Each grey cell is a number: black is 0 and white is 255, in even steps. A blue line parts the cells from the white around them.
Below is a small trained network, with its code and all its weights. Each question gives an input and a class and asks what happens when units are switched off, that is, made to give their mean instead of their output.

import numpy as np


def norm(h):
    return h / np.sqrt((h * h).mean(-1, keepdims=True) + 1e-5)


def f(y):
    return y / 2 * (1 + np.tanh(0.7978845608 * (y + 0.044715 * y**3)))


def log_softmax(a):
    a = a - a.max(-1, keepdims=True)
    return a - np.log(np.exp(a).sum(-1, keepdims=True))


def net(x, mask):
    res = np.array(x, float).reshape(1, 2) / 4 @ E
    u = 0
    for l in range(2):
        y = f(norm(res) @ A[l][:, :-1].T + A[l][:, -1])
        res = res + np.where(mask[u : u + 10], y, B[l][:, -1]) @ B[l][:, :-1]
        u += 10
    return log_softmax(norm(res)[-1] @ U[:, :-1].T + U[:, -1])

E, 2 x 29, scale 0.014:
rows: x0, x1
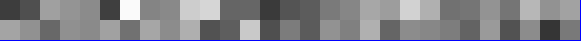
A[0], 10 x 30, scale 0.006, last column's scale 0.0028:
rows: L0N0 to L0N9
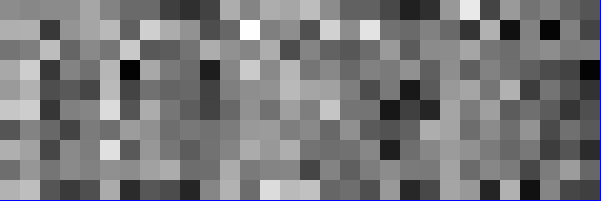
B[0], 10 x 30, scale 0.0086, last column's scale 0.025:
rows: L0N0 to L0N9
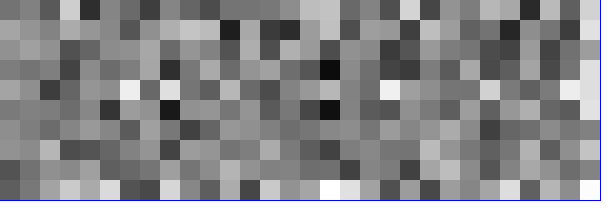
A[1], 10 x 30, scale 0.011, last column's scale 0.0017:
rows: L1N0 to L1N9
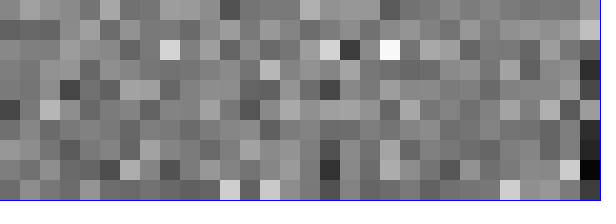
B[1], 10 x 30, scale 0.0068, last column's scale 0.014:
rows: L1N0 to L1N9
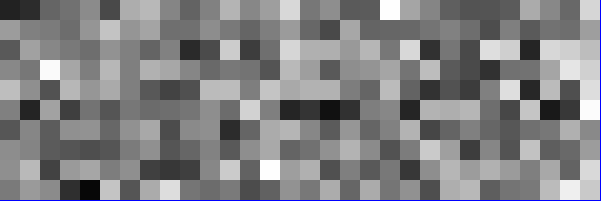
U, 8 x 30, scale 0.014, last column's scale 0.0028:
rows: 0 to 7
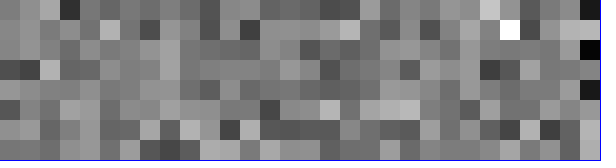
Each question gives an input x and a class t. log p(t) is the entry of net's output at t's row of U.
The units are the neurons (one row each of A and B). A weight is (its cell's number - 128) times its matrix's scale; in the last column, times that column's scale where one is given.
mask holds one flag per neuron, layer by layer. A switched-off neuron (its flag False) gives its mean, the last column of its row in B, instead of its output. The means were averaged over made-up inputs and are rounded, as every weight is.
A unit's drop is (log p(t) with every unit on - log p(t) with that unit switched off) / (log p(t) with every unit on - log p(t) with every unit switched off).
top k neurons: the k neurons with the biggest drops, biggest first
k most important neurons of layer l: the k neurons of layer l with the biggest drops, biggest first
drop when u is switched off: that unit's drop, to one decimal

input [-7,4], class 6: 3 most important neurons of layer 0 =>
L0N1, L0N3, L0N5
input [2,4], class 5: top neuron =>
L1N2
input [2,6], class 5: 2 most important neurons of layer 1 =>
L1N2, L1N5
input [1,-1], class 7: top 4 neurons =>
L0N9, L0N1, L0N0, L0N4
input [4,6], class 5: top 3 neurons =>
L0N3, L1N2, L0N5
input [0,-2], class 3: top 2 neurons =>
L0N4, L1N5
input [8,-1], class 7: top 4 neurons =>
L0N1, L0N9, L0N0, L0N4
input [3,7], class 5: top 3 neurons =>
L1N2, L0N3, L0N5
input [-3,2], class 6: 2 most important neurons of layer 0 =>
L0N1, L0N3
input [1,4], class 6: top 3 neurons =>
L0N9, L0N4, L0N0
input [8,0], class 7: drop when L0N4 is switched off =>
0.2
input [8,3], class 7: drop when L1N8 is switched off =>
0.1
